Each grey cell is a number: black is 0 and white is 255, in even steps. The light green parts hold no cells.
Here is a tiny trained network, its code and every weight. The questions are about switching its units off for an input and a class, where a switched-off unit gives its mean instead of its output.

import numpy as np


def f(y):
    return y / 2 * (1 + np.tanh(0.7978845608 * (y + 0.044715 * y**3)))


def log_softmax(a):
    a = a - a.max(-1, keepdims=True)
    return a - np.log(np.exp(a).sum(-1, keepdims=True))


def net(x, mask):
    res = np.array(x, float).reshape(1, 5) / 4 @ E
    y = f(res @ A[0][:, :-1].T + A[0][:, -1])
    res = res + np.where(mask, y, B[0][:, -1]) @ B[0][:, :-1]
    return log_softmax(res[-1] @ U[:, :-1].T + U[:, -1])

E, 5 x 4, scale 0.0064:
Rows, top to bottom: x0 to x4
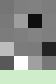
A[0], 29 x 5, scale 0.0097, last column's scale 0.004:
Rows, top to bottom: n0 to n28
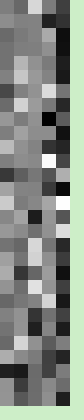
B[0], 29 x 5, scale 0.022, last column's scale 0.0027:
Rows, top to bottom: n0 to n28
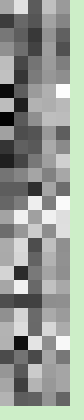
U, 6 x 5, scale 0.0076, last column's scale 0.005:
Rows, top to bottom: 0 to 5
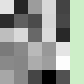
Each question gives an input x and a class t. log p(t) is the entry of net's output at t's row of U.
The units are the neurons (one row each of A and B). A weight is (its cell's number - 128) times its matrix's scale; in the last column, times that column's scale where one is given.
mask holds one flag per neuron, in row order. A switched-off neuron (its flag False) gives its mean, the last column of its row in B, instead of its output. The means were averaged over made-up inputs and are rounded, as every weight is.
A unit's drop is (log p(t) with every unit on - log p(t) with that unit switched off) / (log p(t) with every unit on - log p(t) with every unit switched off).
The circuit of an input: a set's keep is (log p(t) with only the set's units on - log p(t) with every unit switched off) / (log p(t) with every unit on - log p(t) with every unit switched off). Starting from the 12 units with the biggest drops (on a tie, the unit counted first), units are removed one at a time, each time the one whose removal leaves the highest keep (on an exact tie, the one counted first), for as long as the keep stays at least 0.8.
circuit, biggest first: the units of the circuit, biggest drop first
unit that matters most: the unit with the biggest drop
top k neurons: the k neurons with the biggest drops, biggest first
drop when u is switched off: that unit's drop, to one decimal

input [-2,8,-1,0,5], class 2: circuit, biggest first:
(n15)
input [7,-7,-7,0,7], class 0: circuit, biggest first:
(n24 n7)
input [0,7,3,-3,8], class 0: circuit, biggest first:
(n24 n7)
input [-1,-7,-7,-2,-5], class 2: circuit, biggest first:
(n20 n0)
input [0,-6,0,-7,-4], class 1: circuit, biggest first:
(n6 n11)
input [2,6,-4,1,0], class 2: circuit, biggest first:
(n15 n23)
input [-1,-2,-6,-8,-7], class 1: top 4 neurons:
(n6 n11 n24 n21)
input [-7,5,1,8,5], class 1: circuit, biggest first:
(n8 n10)
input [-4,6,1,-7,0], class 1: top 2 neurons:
(n11 n6)
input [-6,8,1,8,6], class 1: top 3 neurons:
(n8 n10 n1)
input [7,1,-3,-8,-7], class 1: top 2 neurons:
(n6 n11)
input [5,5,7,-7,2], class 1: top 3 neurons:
(n6 n11 n21)
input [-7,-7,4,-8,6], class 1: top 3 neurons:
(n6 n11 n21)
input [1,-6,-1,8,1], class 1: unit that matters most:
n8
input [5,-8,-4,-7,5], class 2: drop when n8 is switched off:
0.2
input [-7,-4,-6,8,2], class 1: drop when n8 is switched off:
0.1
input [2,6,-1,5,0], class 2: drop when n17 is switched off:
-0.1
